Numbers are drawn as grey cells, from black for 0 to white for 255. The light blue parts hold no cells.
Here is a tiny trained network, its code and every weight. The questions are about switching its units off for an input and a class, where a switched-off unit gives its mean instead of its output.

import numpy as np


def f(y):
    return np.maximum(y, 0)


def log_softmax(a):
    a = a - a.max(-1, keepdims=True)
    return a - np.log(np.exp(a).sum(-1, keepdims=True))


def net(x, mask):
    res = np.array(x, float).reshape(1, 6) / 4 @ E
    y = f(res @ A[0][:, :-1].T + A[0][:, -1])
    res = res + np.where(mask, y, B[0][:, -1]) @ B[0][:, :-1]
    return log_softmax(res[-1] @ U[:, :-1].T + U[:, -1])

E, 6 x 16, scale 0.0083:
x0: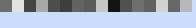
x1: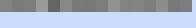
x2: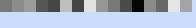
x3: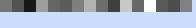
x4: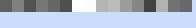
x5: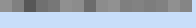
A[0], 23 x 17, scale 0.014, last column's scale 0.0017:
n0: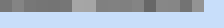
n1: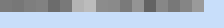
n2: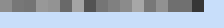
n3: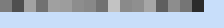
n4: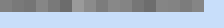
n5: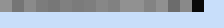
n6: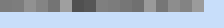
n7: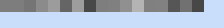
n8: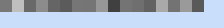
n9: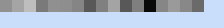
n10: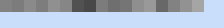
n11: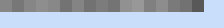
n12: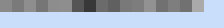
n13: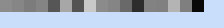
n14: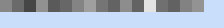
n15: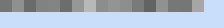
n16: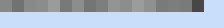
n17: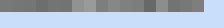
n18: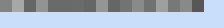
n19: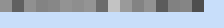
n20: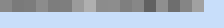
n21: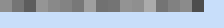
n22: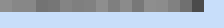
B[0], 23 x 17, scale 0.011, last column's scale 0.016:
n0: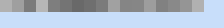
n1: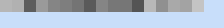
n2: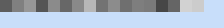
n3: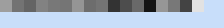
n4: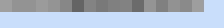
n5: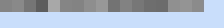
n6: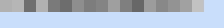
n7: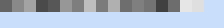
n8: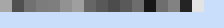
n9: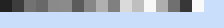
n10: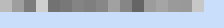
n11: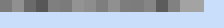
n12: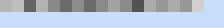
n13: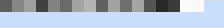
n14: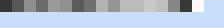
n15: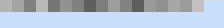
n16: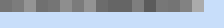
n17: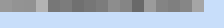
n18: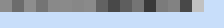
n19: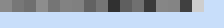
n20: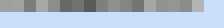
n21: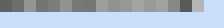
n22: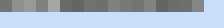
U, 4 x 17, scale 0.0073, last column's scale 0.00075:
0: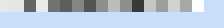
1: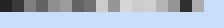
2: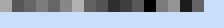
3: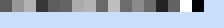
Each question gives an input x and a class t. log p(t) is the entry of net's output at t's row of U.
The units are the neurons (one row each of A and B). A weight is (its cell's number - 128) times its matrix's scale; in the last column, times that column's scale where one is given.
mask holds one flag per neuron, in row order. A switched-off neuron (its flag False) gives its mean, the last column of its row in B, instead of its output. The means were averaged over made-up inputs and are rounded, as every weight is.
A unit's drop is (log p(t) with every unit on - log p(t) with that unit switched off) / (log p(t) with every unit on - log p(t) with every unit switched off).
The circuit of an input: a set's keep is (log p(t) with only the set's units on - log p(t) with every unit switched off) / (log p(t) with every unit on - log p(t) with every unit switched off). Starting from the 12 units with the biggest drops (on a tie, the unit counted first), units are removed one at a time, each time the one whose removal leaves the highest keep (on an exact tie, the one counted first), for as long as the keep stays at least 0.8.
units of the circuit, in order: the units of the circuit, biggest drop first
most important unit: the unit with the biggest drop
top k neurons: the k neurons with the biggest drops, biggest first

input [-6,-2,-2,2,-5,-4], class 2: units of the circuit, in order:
[n3]
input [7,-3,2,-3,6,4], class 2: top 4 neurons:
[n8 n18 n12 n10]
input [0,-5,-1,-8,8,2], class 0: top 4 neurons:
[n1 n14 n15 n0]
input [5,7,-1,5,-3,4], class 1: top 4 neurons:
[n14 n3 n19 n21]
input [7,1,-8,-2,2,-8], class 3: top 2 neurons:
[n7 n2]
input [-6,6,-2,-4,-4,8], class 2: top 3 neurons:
[n3 n14 n19]
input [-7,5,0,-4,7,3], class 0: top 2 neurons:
[n1 n8]
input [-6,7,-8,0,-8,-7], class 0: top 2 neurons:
[n12 n10]
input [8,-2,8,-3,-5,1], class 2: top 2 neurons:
[n8 n18]
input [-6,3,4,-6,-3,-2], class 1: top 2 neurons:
[n9 n8]
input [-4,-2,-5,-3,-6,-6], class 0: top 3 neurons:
[n13 n12 n10]
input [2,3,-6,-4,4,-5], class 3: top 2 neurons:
[n7 n14]
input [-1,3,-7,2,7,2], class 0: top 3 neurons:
[n13 n1 n15]
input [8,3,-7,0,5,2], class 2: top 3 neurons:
[n8 n18 n13]
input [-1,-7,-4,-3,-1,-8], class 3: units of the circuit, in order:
[n7]
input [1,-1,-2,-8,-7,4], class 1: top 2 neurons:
[n9 n1]
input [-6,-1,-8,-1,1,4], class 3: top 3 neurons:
[n7 n2 n8]
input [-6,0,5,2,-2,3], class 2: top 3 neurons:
[n3 n19 n7]
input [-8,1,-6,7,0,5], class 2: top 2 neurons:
[n3 n9]
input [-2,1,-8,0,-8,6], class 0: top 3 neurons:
[n12 n10 n13]
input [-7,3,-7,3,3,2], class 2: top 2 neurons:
[n3 n19]
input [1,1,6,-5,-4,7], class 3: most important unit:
n13
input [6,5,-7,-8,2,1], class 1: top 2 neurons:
[n9 n13]
